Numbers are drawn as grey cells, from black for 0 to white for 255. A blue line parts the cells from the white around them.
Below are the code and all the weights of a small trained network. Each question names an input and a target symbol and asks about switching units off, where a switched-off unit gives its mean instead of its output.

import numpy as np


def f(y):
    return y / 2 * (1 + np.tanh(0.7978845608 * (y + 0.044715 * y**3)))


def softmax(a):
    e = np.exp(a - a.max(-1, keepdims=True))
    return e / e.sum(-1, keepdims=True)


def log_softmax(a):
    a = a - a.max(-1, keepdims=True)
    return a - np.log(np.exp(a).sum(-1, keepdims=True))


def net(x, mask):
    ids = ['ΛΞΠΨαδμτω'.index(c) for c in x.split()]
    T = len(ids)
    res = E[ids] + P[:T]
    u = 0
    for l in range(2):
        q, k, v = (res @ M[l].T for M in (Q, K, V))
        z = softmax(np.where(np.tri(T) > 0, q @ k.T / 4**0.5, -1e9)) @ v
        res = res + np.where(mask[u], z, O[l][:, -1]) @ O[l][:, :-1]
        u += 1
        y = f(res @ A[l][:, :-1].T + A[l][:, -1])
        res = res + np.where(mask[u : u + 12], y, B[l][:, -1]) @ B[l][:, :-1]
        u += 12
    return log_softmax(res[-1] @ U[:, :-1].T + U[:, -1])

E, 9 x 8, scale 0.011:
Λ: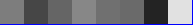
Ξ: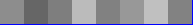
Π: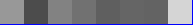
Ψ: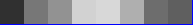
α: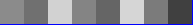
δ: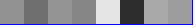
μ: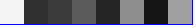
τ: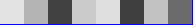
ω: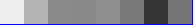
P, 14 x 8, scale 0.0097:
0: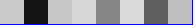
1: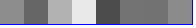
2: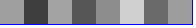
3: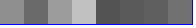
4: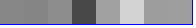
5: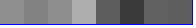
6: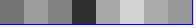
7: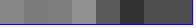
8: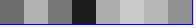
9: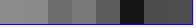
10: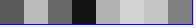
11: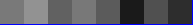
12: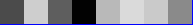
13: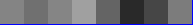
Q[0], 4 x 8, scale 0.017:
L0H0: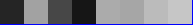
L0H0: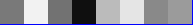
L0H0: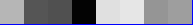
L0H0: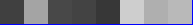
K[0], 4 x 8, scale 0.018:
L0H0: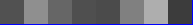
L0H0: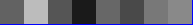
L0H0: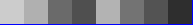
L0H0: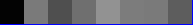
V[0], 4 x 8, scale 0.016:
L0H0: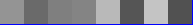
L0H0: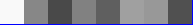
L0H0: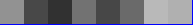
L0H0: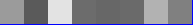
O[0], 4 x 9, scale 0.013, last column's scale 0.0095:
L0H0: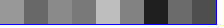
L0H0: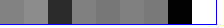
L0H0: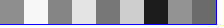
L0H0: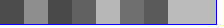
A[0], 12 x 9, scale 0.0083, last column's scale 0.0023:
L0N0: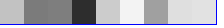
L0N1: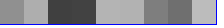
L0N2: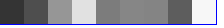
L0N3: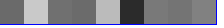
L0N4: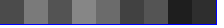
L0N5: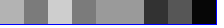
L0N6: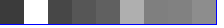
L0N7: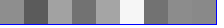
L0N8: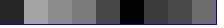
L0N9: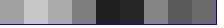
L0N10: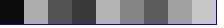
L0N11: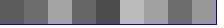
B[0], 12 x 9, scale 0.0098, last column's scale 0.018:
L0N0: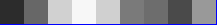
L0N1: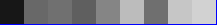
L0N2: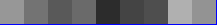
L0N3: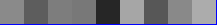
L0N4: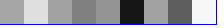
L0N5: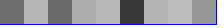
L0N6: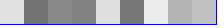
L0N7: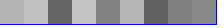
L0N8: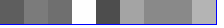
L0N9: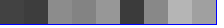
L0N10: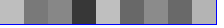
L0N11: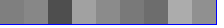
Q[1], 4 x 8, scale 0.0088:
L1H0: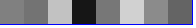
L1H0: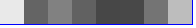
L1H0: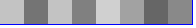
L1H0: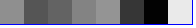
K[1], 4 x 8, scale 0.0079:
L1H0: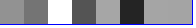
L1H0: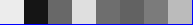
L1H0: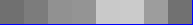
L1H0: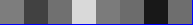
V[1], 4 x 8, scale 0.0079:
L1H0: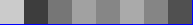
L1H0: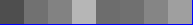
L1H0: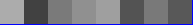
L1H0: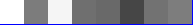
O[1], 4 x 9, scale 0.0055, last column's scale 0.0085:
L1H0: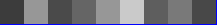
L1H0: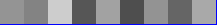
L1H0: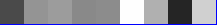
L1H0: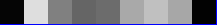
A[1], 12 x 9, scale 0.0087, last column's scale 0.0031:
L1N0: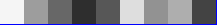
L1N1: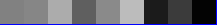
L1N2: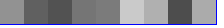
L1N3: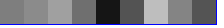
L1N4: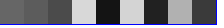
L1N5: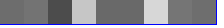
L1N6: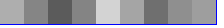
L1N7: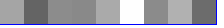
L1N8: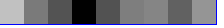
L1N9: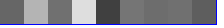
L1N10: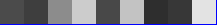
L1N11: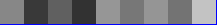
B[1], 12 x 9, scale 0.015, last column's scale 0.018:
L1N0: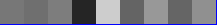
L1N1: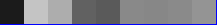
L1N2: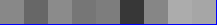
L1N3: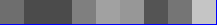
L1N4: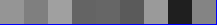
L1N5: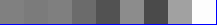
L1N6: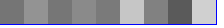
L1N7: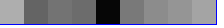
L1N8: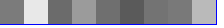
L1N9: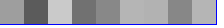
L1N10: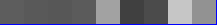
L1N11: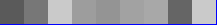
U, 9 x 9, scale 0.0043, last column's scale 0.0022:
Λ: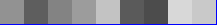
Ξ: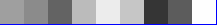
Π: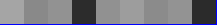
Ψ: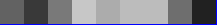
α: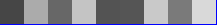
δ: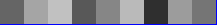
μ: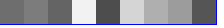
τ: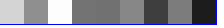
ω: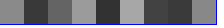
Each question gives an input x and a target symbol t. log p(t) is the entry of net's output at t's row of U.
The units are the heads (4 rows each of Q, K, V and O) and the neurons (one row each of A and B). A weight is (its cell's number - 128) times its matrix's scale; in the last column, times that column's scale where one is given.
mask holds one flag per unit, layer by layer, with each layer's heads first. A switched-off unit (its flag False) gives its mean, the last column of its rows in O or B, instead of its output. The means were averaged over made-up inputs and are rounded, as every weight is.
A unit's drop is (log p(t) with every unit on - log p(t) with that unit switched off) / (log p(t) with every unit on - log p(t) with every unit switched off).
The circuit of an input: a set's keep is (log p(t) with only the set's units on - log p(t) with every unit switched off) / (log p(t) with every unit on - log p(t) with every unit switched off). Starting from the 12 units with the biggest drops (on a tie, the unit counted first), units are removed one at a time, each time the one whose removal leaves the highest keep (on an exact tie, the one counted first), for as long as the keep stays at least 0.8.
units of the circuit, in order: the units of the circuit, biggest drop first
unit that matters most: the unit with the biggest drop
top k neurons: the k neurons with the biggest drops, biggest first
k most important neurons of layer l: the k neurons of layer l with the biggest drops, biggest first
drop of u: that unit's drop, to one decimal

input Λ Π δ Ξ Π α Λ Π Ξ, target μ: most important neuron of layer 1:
[L1N7]
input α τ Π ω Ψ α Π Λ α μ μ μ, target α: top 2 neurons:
[L1N8, L0N10]
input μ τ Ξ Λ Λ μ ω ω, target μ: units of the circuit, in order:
[L0H0, L0N8]
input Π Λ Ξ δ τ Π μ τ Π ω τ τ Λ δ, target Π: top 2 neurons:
[L1N0, L0N6]
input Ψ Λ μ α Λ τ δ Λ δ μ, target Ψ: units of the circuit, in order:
[L0H0, L1N11, L0N4]
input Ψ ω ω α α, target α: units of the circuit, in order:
[L0H0, L1N8, L0N0]
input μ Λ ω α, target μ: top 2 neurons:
[L0N6, L0N9]
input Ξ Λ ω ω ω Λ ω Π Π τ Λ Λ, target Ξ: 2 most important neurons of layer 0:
[L0N10, L0N6]
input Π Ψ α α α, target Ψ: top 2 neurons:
[L0N0, L1N11]
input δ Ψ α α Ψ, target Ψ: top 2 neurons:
[L0N0, L1N11]
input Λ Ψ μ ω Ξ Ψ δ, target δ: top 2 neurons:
[L1N1, L0N6]
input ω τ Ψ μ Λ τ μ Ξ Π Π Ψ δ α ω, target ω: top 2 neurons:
[L0N4, L0N8]
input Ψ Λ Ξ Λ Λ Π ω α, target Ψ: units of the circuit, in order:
[L0H0, L0N4, L1N11]
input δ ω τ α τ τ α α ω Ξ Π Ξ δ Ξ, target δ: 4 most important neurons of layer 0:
[L0N6, L0N4, L0N0, L0N10]
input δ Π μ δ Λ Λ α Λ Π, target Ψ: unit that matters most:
L0N0
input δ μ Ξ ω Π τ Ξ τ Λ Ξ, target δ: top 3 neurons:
[L0N6, L1N1, L0N4]
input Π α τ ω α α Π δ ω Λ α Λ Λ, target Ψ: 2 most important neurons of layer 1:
[L1N11, L1N5]
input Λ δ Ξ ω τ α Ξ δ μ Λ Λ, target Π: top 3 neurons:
[L1N0, L0N6, L0N0]
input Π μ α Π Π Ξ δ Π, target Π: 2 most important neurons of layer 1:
[L1N0, L1N7]
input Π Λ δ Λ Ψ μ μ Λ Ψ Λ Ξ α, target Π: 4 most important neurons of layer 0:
[L0N6, L0N0, L0N10, L0N4]
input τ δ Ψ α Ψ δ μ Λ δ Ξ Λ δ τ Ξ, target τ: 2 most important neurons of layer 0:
[L0N4, L0N5]
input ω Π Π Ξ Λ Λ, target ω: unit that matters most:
L0N8
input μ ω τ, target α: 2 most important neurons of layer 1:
[L1N8, L1N3]
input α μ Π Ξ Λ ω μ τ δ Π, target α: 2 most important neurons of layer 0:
[L0N10, L0N0]
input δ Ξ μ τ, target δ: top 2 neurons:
[L0N6, L1N1]
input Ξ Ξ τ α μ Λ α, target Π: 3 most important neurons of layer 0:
[L0N6, L0N0, L0N8]
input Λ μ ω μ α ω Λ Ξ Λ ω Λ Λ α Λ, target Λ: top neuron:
[L1N6]
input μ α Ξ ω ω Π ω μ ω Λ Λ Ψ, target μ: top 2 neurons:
[L0N6, L0N8]
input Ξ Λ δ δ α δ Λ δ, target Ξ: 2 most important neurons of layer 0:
[L0N10, L0N4]
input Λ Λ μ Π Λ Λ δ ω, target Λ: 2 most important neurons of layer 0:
[L0N9, L0N4]
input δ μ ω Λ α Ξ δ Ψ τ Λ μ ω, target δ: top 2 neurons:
[L0N10, L1N1]
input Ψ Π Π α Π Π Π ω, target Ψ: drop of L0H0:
0.8
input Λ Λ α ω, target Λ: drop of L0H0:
0.9
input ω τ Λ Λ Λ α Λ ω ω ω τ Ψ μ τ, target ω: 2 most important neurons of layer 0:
[L0N4, L0N8]
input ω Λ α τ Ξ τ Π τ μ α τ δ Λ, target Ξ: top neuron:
[L0N5]
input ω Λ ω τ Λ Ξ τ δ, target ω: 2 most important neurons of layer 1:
[L1N3, L1N5]
